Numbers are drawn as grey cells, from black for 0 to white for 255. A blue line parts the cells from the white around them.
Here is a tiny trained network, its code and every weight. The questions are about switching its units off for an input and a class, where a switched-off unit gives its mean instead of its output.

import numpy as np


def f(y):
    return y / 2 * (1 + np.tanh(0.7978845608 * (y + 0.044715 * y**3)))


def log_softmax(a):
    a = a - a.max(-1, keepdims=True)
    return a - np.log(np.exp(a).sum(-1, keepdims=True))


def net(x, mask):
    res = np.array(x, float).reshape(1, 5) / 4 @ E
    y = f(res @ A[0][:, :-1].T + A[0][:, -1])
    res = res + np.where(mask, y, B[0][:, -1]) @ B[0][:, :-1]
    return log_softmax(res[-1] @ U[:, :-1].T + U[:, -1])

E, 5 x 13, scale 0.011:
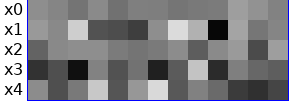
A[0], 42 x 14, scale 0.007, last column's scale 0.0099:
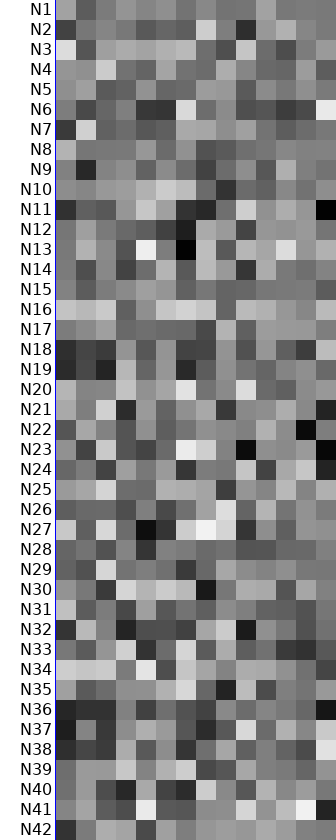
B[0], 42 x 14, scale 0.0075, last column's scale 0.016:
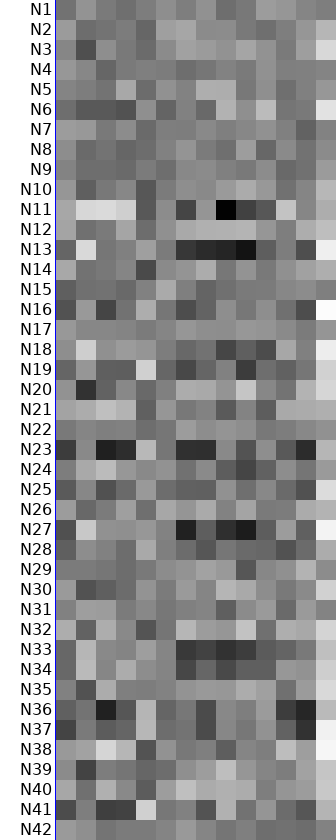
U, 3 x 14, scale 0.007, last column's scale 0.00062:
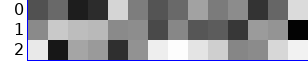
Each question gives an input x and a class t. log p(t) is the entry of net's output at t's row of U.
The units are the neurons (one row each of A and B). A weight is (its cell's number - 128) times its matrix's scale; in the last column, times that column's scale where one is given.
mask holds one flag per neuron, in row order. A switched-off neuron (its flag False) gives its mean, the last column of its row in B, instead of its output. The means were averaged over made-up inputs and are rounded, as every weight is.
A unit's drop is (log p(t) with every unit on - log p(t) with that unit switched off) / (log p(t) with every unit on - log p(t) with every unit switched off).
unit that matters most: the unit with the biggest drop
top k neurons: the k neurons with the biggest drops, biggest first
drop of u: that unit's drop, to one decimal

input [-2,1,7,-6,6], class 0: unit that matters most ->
N16
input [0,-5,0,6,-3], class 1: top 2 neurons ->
[N11, N38]
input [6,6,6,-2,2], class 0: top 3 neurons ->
[N23, N38, N18]
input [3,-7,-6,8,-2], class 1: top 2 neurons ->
[N11, N38]
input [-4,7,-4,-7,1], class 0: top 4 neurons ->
[N23, N16, N38, N25]
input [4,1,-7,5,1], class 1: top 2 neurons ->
[N38, N18]
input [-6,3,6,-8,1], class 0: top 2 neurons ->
[N16, N38]
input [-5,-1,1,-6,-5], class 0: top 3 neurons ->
[N41, N38, N16]
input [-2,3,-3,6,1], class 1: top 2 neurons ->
[N18, N20]
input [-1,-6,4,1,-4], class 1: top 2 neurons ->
[N11, N6]
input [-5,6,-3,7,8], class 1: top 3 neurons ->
[N38, N18, N27]
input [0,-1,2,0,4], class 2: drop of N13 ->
0.2
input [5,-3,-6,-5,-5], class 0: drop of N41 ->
0.1
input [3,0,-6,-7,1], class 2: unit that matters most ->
N37
